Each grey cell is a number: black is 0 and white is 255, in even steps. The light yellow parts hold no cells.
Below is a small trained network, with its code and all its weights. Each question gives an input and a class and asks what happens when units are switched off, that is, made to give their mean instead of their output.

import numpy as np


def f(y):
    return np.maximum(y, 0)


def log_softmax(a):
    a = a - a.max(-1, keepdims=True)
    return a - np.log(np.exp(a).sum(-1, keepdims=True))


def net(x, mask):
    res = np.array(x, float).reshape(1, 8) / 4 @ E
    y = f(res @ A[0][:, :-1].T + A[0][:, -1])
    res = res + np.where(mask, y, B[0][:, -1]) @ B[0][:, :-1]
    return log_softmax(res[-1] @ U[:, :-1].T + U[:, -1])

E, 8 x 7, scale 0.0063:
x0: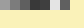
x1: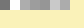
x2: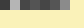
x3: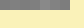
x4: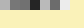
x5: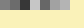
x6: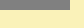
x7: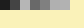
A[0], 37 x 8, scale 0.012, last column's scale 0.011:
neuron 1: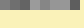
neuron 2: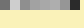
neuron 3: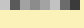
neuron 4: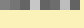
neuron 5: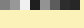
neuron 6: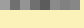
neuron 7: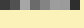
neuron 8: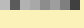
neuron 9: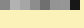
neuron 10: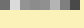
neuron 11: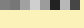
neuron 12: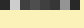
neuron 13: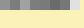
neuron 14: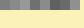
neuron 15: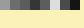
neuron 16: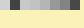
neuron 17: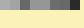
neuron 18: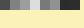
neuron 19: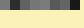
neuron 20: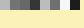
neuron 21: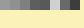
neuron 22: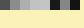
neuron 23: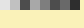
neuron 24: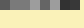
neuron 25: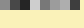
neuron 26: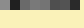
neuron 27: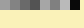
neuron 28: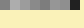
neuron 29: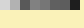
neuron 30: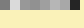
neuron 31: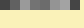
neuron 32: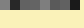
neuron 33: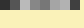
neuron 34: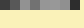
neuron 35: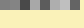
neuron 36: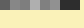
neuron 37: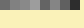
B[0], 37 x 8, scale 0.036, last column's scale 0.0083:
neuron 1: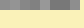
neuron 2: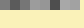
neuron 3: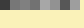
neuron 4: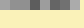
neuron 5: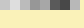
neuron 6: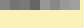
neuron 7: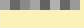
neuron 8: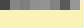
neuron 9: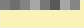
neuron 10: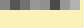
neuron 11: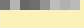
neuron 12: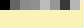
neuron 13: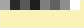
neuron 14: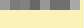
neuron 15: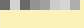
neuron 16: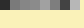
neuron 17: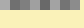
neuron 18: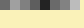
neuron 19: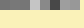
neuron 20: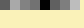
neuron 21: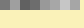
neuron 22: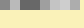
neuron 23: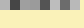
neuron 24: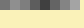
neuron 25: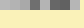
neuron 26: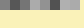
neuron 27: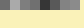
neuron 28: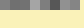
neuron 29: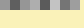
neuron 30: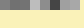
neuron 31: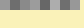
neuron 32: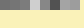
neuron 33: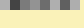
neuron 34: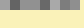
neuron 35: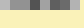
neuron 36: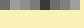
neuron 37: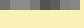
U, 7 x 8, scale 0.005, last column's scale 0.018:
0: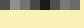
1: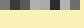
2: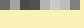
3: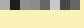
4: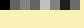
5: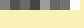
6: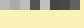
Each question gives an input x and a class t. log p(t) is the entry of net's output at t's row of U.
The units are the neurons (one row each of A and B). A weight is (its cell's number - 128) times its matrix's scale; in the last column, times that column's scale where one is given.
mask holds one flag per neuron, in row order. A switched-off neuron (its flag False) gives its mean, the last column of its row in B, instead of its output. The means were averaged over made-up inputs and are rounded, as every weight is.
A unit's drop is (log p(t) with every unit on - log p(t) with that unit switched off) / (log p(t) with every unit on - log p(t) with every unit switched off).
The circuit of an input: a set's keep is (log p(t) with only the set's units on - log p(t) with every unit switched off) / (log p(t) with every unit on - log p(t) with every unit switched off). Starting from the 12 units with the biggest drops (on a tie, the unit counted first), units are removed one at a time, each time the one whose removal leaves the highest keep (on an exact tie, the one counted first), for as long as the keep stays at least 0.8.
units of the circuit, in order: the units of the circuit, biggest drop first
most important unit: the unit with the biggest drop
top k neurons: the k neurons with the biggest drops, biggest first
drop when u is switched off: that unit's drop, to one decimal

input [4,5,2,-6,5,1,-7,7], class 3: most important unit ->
neuron 33
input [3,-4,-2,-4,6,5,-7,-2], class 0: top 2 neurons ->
[neuron 20; neuron 5]
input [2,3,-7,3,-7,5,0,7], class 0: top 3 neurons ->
[neuron 18; neuron 24; neuron 36]
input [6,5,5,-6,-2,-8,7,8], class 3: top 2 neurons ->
[neuron 33; neuron 7]
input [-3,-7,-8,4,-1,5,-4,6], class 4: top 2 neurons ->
[neuron 16; neuron 8]
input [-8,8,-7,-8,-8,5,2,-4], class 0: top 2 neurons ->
[neuron 18; neuron 36]
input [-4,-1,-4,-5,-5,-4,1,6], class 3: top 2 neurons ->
[neuron 33; neuron 7]
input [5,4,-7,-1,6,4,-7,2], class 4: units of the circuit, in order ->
[neuron 3; neuron 16]
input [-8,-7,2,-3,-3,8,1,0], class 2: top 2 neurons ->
[neuron 11; neuron 22]
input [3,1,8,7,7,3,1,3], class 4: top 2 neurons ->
[neuron 12; neuron 18]
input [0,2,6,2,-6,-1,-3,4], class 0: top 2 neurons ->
[neuron 18; neuron 24]
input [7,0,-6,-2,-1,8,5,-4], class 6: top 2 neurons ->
[neuron 25; neuron 35]
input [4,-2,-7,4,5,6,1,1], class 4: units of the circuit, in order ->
[neuron 16; neuron 3]
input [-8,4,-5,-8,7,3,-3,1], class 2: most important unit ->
neuron 11
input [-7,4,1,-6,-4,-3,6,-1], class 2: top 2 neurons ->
[neuron 22; neuron 11]
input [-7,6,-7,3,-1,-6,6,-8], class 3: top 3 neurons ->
[neuron 23; neuron 29; neuron 17]
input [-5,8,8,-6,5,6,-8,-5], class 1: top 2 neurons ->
[neuron 30; neuron 2]
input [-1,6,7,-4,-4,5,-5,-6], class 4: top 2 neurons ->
[neuron 12; neuron 13]
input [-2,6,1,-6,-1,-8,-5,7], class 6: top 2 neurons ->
[neuron 5; neuron 23]
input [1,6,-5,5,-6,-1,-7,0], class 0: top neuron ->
[neuron 18]
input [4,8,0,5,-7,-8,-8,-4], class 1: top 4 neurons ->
[neuron 10; neuron 30; neuron 2; neuron 20]
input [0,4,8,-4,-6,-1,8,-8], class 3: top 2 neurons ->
[neuron 23; neuron 29]
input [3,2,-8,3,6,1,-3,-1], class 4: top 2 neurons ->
[neuron 16; neuron 3]
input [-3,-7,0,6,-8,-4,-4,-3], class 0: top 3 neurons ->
[neuron 18; neuron 36; neuron 24]
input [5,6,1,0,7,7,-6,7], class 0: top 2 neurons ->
[neuron 20; neuron 27]
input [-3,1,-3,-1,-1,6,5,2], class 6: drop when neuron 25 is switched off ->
0.3
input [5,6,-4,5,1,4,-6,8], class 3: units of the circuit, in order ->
[neuron 33]
